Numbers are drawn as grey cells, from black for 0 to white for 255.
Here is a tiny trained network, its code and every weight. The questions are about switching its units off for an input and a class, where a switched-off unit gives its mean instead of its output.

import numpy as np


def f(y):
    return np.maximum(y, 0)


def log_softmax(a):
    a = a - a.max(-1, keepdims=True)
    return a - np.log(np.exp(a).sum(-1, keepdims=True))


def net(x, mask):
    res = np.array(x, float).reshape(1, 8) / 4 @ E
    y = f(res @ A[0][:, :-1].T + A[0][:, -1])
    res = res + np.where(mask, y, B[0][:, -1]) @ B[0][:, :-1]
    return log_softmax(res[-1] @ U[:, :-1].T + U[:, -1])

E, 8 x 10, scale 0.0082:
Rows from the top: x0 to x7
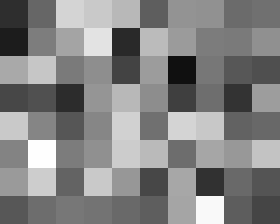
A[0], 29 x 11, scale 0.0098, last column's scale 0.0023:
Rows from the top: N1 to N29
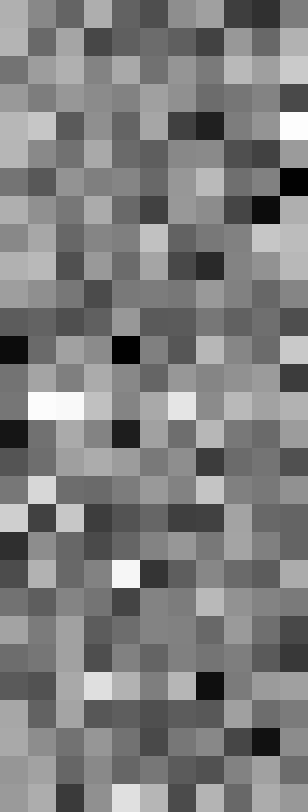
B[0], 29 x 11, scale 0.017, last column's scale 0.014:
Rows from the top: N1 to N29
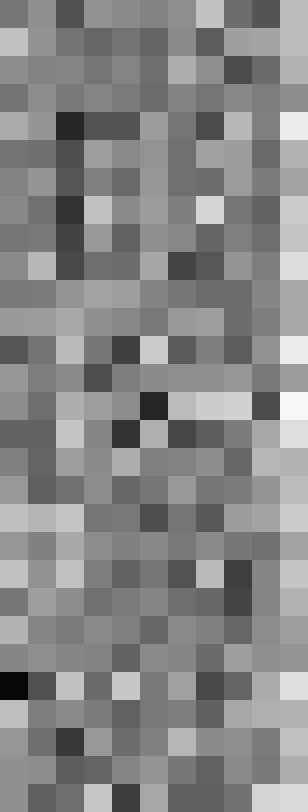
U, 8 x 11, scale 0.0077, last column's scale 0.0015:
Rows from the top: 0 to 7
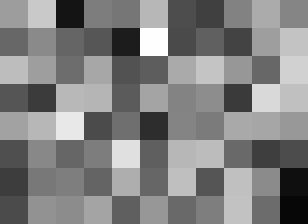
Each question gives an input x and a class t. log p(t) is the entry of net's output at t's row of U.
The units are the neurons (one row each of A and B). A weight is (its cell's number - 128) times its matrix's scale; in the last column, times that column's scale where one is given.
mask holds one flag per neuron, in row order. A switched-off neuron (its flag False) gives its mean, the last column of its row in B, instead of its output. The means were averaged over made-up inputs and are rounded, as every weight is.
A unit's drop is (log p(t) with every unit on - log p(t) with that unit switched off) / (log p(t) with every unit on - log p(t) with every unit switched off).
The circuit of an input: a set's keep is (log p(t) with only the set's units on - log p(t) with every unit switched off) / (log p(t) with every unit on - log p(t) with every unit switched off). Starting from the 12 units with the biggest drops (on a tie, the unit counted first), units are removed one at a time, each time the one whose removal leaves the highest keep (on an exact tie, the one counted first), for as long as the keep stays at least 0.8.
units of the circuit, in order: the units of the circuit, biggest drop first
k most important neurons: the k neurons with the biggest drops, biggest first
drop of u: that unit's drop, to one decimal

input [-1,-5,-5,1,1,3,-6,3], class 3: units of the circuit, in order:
[N5]
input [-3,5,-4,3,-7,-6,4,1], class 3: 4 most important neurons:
[N25; N5; N17; N10]
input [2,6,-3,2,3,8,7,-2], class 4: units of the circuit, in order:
[N15; N25]
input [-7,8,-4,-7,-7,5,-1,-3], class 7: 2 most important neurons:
[N15; N9]
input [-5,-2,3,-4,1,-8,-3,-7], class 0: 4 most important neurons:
[N15; N5; N10; N25]
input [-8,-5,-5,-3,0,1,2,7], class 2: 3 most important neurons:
[N10; N5; N25]
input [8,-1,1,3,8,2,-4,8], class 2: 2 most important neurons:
[N25; N13]
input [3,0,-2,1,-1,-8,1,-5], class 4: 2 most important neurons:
[N19; N29]
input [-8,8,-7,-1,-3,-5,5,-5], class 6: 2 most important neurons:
[N25; N29]
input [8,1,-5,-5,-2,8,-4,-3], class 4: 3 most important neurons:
[N15; N8; N1]
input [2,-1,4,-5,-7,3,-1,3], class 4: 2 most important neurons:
[N15; N29]
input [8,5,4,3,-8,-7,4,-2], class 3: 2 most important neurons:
[N25; N17]
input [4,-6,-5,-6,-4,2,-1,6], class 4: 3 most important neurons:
[N8; N27; N1]
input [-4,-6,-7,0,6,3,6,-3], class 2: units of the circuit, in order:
[N21]
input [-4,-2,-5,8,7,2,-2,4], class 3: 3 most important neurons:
[N5; N10; N29]
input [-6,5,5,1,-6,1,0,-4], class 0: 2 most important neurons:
[N5; N10]
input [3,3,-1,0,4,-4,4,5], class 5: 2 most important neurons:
[N29; N1]
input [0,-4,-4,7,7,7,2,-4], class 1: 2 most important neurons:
[N15; N21]
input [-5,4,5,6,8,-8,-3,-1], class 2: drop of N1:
0.2
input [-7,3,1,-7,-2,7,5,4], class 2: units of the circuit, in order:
[N15]
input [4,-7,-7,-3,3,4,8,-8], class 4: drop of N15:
0.1
